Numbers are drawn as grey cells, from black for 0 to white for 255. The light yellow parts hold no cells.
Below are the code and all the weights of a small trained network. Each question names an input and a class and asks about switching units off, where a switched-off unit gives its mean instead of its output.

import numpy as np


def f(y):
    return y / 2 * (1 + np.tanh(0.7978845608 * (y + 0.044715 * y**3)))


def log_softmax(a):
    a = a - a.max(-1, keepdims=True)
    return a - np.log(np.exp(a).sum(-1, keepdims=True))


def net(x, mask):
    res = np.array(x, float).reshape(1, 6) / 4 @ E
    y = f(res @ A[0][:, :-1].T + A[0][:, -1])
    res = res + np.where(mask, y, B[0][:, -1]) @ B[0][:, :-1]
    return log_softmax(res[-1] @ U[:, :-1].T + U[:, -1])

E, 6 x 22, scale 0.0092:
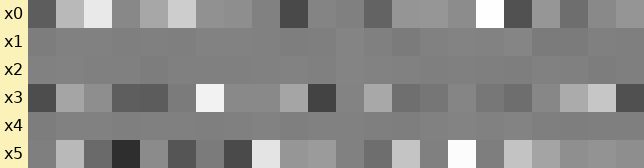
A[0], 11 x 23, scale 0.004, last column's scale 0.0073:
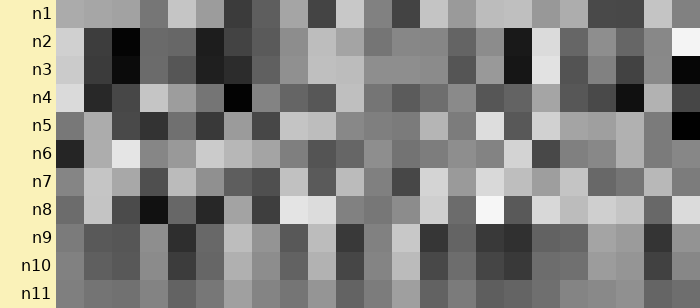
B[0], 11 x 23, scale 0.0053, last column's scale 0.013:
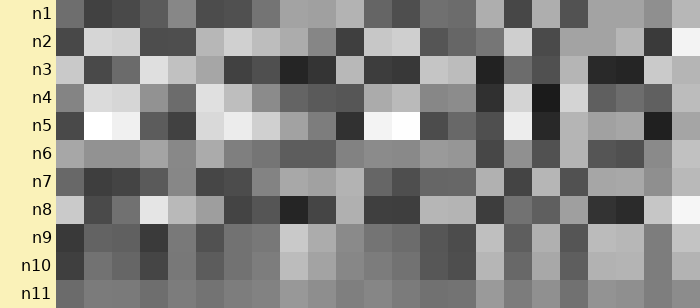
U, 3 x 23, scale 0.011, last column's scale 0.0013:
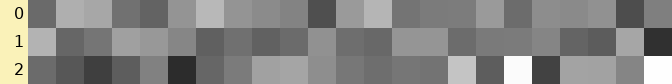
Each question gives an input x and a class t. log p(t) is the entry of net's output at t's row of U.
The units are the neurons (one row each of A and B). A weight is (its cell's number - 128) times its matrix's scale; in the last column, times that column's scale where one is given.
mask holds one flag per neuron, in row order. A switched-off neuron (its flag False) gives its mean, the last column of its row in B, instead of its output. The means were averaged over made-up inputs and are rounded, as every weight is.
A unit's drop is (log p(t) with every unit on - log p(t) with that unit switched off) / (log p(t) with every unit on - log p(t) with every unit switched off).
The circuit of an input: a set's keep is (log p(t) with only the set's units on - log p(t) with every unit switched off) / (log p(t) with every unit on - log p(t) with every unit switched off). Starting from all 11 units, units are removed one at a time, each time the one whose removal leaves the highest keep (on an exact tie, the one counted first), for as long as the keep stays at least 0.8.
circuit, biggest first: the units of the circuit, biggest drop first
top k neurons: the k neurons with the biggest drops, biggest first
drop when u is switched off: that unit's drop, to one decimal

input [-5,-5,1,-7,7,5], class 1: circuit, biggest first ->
[n3]
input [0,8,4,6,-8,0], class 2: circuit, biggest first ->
[n2, n4]
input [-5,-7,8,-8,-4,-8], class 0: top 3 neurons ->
[n4, n2, n8]
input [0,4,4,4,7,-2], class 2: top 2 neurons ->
[n2, n4]
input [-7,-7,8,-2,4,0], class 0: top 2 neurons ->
[n2, n4]
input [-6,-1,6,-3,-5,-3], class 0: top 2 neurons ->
[n2, n8]
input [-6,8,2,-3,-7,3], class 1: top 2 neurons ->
[n3, n8]
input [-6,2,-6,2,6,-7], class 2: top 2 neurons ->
[n9, n10]
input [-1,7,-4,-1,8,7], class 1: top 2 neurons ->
[n8, n9]
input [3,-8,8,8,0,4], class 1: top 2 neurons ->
[n8, n2]
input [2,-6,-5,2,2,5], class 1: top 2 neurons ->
[n8, n9]
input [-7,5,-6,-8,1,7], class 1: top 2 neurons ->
[n3, n8]
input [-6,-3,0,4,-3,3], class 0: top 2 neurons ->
[n2, n5]
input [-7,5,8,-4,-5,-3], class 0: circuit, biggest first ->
[n2]
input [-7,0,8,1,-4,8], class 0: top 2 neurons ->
[n5, n2]
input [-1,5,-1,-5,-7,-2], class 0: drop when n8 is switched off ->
0.5
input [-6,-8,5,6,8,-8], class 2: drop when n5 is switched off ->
0.0
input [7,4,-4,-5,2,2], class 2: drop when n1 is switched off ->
0.1
